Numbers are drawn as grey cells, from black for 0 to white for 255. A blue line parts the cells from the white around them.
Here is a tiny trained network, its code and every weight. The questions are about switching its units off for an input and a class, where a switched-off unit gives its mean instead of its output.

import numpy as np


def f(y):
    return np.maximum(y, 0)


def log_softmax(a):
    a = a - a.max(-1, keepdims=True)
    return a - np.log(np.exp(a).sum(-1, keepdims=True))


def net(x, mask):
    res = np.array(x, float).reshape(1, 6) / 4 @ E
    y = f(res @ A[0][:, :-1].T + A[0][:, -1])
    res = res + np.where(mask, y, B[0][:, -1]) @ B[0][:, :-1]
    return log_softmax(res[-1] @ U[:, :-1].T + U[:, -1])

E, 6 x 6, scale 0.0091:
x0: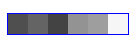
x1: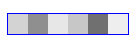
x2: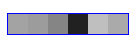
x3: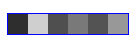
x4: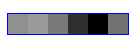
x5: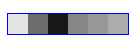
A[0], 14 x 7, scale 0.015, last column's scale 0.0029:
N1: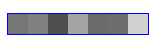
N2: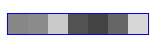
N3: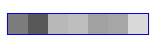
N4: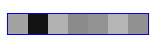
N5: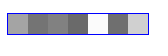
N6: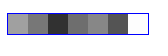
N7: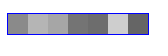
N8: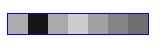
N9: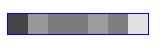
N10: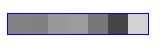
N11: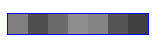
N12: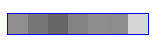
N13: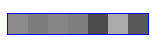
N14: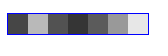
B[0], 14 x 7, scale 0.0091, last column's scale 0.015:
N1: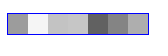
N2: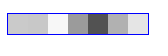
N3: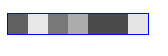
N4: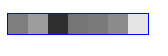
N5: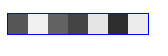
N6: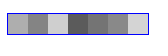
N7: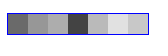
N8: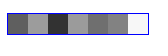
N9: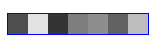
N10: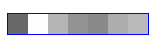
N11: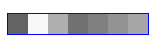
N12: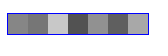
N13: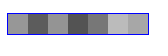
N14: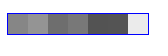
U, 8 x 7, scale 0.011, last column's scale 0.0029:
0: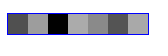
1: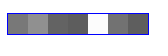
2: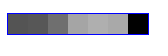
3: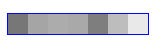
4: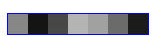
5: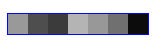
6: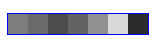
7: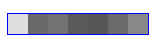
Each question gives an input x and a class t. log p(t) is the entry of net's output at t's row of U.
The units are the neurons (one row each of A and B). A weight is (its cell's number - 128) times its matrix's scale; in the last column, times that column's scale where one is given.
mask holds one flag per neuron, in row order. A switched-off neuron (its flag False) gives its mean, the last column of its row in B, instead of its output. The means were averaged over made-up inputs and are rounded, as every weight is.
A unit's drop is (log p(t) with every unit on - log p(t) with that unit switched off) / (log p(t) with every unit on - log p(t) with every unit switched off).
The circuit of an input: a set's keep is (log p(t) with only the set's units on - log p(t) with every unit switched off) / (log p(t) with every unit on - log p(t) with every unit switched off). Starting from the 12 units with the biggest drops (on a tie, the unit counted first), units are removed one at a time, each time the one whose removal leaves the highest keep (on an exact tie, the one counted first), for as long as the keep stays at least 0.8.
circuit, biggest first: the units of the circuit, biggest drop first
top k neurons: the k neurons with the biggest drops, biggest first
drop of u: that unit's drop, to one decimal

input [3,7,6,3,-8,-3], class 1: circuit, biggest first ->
(N5)
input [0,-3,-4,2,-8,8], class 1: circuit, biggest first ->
(N6, N5)
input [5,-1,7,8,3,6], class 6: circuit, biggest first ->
(N5, N3)
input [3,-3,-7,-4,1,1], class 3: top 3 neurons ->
(N5, N1, N9)
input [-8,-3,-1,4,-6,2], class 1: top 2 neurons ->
(N2, N3)
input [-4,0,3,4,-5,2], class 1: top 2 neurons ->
(N8, N3)
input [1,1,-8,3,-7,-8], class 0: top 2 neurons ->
(N2, N9)
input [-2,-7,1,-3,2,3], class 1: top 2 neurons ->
(N2, N11)
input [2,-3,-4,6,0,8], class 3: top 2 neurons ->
(N1, N6)
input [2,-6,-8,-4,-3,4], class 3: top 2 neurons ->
(N6, N1)
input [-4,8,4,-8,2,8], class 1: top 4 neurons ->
(N7, N5, N14, N12)
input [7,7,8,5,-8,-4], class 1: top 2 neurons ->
(N7, N5)
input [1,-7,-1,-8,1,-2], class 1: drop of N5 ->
0.1
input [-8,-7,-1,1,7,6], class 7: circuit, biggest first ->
(N6)
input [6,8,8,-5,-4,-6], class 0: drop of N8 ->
0.2
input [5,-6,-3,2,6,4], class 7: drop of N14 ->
0.1
